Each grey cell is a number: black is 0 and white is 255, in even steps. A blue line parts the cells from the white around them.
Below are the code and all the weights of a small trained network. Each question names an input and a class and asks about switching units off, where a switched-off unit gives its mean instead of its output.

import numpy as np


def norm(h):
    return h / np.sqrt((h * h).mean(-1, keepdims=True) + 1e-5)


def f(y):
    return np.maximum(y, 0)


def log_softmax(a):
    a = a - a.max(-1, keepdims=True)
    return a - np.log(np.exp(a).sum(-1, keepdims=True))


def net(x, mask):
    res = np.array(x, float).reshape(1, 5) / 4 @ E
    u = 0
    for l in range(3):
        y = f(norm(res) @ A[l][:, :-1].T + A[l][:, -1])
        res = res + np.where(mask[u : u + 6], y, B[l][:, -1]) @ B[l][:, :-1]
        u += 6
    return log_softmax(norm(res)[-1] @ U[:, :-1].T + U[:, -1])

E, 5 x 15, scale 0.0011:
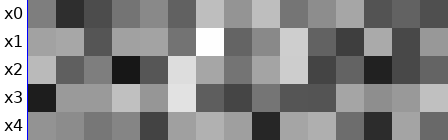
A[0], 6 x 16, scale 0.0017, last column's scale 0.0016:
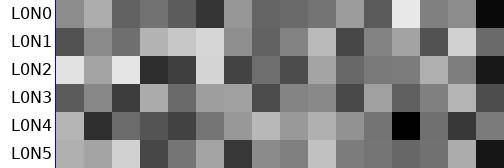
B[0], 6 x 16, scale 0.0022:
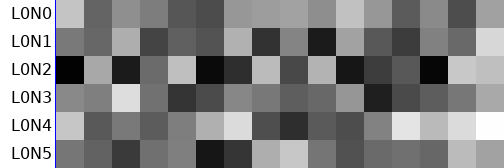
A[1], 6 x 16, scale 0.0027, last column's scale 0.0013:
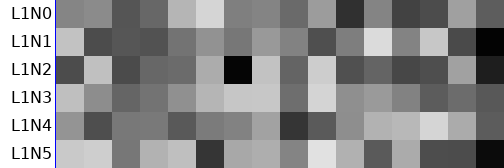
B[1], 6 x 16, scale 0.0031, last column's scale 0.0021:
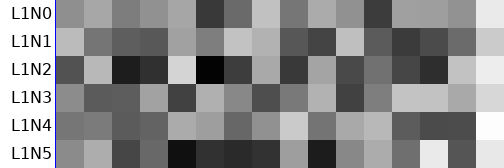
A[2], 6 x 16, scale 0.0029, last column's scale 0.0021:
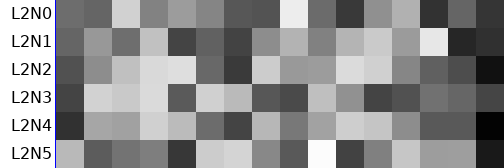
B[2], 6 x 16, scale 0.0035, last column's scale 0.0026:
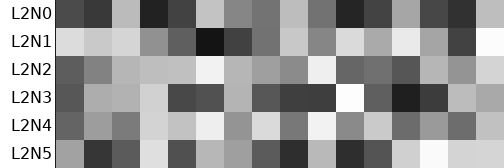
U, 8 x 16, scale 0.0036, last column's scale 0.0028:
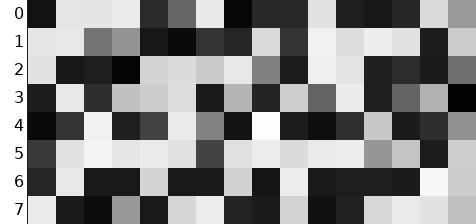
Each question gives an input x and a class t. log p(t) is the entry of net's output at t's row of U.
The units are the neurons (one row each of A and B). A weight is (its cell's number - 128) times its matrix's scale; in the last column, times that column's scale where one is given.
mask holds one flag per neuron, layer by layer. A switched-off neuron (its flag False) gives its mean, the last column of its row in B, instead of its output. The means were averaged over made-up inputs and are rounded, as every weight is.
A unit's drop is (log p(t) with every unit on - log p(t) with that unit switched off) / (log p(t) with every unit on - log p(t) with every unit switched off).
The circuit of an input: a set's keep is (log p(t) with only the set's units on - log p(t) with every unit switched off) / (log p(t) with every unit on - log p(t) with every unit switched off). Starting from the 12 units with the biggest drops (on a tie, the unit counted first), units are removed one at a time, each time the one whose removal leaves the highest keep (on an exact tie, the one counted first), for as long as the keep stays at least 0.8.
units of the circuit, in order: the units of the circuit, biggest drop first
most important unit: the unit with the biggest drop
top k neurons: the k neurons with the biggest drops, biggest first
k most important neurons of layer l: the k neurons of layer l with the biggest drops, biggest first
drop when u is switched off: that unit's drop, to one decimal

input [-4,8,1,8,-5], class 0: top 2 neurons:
(L2N3 L1N4)
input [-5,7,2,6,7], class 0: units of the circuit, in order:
(L2N3)
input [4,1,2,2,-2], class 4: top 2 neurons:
(L1N3 L0N1)
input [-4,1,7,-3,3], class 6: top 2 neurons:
(L0N2 L1N2)
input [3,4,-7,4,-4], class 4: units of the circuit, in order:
(L2N0 L1N0 L1N5 L1N2)
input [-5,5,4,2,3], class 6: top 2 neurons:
(L0N2 L1N2)
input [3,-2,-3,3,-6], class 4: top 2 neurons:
(L2N0 L1N0)
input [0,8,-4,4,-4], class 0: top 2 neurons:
(L0N1 L1N4)
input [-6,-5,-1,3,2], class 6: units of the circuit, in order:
(L1N2 L0N2)
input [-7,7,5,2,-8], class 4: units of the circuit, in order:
(L0N1 L2N0)
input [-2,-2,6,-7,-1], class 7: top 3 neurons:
(L0N4 L2N5 L1N3)
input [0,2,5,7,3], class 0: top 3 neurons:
(L0N1 L0N3 L2N3)
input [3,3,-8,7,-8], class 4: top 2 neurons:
(L2N0 L0N1)
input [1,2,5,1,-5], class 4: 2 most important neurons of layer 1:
(L1N3 L1N2)
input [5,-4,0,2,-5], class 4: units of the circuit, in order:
(L2N0)
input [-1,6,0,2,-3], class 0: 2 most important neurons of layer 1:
(L1N4 L1N5)
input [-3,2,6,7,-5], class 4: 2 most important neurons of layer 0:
(L0N1 L0N5)
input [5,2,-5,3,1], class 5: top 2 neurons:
(L1N5 L1N2)
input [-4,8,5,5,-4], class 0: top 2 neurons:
(L2N3 L0N1)
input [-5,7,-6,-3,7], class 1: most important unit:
L1N5
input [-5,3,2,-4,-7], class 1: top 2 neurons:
(L1N5 L0N4)
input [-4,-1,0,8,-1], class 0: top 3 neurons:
(L2N3 L0N1 L1N4)
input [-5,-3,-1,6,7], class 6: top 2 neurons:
(L1N2 L0N2)
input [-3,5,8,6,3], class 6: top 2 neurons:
(L0N2 L1N2)
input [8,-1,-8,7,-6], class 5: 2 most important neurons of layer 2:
(L2N4 L2N2)
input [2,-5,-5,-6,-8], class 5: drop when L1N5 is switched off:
0.2
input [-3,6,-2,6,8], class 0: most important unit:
L2N3
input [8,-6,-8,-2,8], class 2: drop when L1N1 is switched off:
1.4
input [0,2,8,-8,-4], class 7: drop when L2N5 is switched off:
0.0
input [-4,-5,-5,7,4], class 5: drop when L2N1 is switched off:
0.1
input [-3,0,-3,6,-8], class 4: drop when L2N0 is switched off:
0.2
